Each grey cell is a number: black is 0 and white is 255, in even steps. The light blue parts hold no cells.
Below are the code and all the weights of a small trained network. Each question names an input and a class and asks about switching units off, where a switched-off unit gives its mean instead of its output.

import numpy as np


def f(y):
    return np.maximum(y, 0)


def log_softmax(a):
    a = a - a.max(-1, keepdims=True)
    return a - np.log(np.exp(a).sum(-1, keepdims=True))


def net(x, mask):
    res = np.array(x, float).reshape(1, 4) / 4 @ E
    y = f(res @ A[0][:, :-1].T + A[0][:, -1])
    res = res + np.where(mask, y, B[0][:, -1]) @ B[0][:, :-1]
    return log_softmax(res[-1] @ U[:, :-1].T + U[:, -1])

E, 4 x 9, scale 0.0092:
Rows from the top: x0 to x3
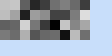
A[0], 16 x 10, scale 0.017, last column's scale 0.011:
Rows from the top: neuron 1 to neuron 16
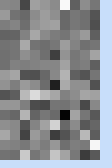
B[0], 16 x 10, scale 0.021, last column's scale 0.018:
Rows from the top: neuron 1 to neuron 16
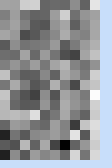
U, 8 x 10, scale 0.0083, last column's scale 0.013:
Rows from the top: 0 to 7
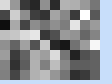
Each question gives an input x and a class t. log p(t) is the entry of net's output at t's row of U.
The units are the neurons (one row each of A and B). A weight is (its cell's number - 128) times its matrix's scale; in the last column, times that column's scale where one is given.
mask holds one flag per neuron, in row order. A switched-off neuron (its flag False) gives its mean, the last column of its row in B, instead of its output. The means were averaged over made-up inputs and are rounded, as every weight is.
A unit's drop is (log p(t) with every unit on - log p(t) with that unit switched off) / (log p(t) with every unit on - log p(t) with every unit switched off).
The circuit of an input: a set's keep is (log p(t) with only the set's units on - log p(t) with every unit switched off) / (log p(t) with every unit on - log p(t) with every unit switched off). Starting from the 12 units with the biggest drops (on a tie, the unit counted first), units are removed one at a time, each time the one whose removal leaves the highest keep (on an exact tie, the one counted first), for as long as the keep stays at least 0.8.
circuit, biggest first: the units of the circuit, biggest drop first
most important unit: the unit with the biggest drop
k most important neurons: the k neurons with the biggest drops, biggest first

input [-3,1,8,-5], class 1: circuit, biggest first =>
(neuron 9)
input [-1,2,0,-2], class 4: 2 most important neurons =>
(neuron 12; neuron 16)
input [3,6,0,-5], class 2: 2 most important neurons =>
(neuron 14; neuron 12)
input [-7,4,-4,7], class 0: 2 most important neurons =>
(neuron 10; neuron 1)
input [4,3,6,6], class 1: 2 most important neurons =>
(neuron 9; neuron 1)
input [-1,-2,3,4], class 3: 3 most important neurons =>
(neuron 12; neuron 13; neuron 15)
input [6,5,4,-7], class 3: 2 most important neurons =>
(neuron 1; neuron 10)
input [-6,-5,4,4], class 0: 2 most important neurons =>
(neuron 10; neuron 14)
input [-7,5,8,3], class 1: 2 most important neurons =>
(neuron 9; neuron 6)
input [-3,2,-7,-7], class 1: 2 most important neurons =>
(neuron 13; neuron 12)
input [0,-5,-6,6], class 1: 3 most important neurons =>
(neuron 13; neuron 1; neuron 14)
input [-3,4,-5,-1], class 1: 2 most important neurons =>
(neuron 13; neuron 16)
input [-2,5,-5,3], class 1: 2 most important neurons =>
(neuron 16; neuron 13)
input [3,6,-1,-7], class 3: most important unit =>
neuron 1
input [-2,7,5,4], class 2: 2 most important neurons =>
(neuron 14; neuron 13)
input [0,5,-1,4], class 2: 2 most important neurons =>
(neuron 14; neuron 1)
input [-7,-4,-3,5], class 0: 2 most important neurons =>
(neuron 10; neuron 1)
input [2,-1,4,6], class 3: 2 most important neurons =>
(neuron 12; neuron 13)
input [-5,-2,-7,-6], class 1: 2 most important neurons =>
(neuron 13; neuron 12)
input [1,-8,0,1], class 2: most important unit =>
neuron 16
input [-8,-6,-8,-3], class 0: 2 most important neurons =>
(neuron 10; neuron 9)
